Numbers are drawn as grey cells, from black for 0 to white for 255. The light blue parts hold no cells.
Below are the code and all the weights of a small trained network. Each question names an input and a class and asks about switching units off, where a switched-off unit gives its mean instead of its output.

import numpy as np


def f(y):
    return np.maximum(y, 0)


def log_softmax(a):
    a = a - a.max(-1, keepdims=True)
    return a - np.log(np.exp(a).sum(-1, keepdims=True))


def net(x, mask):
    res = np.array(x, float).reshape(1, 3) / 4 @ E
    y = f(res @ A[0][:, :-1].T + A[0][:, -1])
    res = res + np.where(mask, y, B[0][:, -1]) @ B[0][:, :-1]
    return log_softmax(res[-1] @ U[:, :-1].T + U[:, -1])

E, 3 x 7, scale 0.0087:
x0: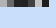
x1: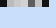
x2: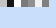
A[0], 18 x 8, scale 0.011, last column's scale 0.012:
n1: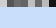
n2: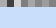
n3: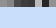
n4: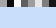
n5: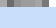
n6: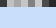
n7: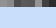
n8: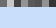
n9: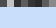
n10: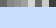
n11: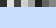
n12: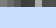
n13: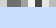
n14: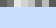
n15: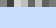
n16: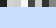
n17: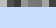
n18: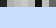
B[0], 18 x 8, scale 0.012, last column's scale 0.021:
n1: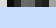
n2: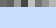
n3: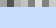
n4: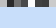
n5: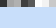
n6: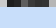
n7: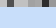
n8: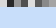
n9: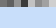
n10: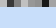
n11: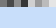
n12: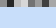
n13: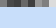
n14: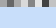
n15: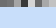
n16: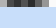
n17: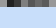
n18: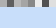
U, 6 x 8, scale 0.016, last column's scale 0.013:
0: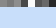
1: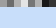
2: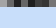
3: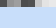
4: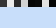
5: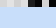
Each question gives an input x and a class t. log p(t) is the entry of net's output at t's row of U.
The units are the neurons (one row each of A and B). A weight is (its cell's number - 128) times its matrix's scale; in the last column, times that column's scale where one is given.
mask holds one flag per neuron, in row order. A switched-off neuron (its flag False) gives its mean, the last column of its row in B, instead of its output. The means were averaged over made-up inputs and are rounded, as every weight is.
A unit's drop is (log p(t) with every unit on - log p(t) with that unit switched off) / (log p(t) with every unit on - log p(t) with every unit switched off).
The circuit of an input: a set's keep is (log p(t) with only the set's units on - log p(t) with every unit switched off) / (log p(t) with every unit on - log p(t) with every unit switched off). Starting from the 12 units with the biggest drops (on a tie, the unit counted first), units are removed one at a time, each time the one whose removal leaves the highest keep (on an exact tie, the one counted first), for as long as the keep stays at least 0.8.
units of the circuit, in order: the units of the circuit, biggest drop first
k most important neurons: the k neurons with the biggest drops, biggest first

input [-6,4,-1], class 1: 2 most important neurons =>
n18; n14
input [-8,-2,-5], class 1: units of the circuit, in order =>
n18
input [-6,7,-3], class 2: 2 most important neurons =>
n16; n6
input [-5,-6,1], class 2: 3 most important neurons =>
n13; n1; n3
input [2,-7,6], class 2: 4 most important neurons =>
n1; n13; n11; n17
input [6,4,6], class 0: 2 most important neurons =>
n4; n15
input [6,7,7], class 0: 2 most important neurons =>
n15; n4
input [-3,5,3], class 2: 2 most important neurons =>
n16; n6
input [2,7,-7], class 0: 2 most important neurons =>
n11; n9
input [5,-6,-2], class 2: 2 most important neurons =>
n18; n14
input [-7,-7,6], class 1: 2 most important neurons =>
n14; n16
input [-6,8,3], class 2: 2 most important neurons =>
n16; n6
